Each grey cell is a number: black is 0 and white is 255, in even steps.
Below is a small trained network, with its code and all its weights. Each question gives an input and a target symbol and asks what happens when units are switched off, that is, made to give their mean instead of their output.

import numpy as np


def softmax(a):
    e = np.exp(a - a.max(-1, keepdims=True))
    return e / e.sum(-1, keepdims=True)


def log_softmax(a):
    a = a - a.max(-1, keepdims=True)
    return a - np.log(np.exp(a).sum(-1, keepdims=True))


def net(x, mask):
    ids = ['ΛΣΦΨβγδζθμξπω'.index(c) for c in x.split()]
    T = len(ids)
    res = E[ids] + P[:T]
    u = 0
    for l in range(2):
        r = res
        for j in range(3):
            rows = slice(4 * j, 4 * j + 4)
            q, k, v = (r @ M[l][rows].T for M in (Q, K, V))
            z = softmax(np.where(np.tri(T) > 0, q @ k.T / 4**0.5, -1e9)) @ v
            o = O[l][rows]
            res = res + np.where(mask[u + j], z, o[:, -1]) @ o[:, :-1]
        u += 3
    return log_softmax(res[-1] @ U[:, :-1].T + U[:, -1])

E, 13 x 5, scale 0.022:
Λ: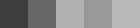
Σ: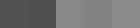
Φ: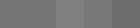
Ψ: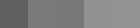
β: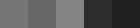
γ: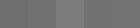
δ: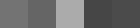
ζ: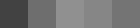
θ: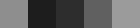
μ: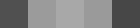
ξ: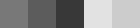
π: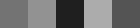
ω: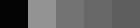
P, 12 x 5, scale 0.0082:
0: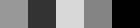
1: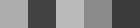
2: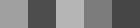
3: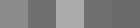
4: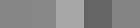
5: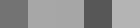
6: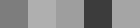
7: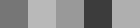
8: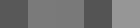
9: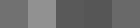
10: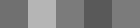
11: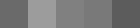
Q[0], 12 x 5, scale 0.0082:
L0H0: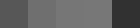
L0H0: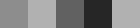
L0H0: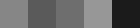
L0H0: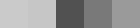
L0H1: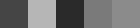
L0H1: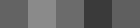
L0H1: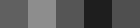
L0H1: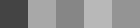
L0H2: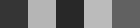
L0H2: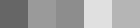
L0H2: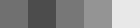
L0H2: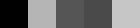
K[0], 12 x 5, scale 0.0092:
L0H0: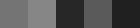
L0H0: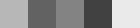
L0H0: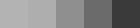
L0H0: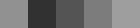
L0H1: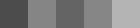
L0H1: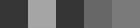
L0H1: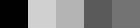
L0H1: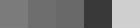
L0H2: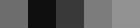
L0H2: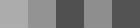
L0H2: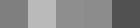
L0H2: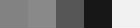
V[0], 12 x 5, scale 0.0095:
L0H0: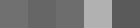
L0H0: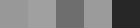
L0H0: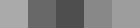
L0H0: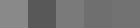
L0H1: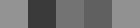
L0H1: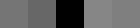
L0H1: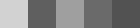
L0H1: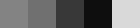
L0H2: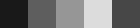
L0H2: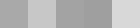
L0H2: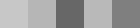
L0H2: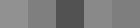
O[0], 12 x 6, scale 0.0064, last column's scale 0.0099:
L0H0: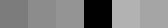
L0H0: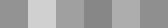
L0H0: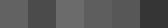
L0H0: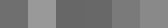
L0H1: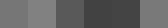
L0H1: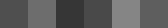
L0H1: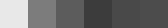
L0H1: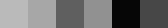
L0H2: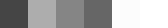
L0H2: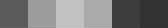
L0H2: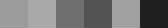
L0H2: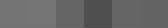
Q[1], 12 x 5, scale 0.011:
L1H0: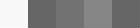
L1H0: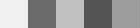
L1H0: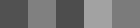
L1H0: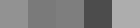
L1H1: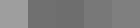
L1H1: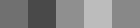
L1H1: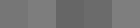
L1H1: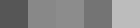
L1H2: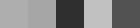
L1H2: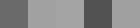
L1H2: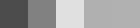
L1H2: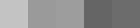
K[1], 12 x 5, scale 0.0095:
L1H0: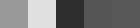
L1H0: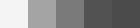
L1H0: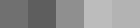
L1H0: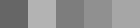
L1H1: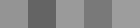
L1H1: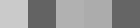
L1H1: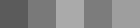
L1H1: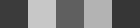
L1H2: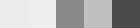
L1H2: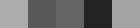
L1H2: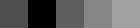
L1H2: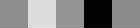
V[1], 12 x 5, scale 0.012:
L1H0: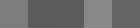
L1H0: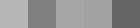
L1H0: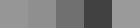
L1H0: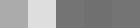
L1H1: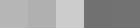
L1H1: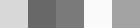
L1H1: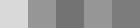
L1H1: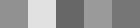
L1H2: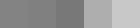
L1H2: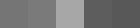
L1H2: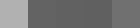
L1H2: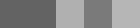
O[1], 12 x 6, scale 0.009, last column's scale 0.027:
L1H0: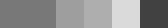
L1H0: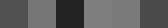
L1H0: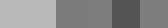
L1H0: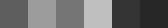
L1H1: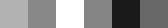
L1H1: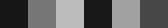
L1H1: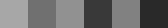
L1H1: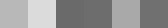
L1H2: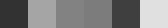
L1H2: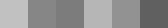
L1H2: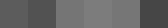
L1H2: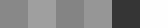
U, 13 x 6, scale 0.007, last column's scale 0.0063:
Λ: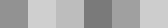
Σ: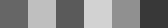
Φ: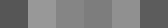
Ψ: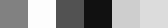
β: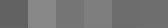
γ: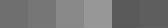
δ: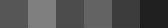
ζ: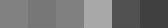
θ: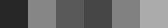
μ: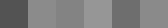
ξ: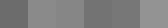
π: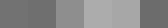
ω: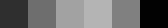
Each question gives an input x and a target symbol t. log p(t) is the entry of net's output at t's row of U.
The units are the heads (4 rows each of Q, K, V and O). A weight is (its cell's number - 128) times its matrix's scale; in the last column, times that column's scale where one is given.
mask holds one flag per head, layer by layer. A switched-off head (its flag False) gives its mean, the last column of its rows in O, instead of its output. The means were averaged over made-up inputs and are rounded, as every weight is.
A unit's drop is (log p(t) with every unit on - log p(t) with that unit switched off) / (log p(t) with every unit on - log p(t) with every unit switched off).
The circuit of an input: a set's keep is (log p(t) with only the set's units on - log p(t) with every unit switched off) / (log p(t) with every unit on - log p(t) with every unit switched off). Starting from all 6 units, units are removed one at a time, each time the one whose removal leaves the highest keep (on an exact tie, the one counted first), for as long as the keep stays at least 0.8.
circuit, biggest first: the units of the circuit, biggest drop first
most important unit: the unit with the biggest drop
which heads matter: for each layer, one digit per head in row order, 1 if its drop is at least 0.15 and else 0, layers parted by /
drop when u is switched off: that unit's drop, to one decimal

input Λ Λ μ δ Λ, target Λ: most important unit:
L1H1
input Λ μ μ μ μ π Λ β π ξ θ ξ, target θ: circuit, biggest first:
(L0H1, L1H1)
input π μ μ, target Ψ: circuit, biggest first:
(L0H2, L1H1)
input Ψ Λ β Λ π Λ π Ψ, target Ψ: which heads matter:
000 / 010
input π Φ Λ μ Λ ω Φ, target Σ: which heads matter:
010 / 010
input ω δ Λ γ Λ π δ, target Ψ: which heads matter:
011 / 010
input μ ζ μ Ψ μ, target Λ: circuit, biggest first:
(L1H1, L0H0)
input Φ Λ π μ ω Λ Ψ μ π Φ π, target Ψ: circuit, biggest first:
(L1H1, L1H2)
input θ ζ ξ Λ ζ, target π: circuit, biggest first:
(L1H2, L0H1, L0H0)
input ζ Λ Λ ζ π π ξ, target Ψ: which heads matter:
001 / 010
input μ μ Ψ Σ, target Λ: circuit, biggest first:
(L0H0, L1H1)
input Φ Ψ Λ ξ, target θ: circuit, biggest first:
(L1H1, L1H2)
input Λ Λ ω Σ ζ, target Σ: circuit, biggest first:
(L1H1, L0H2)
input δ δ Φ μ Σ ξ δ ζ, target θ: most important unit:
L1H2
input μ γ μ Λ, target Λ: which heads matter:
101 / 010
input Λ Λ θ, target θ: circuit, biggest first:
(L1H1, L0H0)
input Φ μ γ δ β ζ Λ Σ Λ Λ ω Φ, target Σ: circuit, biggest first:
(L1H1, L0H1)
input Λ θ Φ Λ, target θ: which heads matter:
010 / 110
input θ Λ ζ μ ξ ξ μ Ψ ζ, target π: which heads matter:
010 / 001
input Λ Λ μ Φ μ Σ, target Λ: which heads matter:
100 / 011
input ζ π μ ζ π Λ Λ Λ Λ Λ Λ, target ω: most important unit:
L0H0
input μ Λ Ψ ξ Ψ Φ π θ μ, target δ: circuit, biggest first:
(L0H1, L0H2, L1H0)
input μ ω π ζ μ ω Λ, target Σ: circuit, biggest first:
(L0H1, L1H1)
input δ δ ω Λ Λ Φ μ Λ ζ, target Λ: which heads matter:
001 / 011
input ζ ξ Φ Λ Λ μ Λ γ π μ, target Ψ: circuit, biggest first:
(L1H1, L0H1)
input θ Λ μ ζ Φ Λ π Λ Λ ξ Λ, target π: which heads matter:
111 / 001
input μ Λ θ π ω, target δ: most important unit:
L0H2
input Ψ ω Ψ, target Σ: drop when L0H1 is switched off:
0.2
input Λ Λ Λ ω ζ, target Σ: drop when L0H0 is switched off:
-0.1
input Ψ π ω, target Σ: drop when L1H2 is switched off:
0.0
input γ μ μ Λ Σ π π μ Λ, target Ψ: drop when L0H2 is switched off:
0.1
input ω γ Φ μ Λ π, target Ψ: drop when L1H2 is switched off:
0.1
